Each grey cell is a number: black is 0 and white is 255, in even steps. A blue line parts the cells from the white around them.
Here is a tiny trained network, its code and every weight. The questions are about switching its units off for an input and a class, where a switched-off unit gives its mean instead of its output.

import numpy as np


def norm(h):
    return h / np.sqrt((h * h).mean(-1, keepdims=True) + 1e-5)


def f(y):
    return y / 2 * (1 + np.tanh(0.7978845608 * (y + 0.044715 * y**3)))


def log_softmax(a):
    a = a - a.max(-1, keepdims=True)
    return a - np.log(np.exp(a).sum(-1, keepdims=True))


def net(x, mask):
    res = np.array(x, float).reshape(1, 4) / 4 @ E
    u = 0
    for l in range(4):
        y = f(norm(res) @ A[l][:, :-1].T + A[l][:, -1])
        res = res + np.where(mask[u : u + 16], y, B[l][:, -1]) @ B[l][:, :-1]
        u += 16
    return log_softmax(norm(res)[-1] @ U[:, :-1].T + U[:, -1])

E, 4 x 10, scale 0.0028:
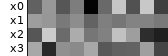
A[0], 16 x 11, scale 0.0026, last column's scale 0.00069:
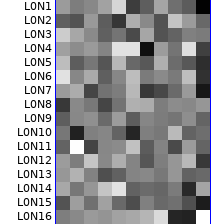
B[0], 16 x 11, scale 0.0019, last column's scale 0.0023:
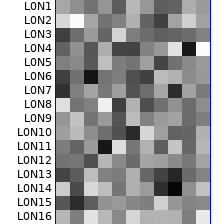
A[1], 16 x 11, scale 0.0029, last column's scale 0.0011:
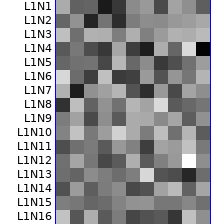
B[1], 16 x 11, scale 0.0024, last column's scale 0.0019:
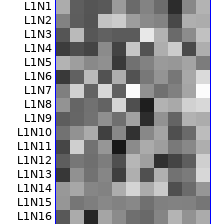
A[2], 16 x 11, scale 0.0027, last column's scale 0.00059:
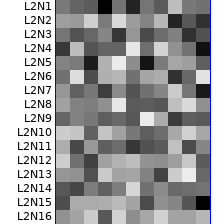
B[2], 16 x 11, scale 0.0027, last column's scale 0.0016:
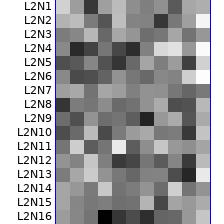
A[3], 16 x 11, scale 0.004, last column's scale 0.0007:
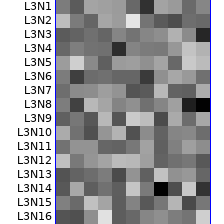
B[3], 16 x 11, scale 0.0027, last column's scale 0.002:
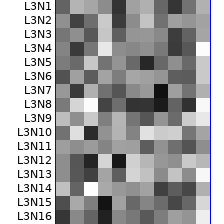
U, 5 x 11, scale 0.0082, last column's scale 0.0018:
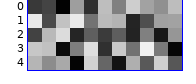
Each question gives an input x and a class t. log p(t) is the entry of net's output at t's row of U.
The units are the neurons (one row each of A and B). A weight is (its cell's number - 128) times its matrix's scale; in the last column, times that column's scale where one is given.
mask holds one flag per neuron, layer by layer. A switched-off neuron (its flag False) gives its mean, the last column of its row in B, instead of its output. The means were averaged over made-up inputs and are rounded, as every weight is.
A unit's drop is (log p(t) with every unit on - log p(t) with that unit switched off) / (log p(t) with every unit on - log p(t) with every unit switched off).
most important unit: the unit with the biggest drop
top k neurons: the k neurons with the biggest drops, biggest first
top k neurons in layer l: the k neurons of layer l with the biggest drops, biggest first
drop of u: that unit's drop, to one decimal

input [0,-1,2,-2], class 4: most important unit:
L0N4
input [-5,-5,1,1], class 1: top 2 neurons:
(L0N14, L1N7)
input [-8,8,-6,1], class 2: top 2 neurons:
(L2N13, L2N12)
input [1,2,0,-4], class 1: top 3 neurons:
(L0N4, L1N12, L3N14)
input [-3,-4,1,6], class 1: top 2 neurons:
(L0N14, L1N8)
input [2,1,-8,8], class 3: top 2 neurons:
(L2N1, L2N11)
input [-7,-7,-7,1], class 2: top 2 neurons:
(L2N13, L2N12)
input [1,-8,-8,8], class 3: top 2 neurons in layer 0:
(L0N10, L0N16)
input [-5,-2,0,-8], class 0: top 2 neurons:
(L1N4, L2N4)
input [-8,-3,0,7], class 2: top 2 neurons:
(L2N5, L3N8)
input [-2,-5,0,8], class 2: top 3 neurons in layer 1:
(L1N16, L1N12, L1N7)
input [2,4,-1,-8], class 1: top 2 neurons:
(L3N14, L1N12)
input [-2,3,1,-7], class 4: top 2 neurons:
(L1N10, L0N11)
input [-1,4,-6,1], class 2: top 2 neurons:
(L2N13, L1N13)
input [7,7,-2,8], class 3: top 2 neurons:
(L2N1, L2N11)
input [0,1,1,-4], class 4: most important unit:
L1N4
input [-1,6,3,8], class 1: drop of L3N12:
0.1
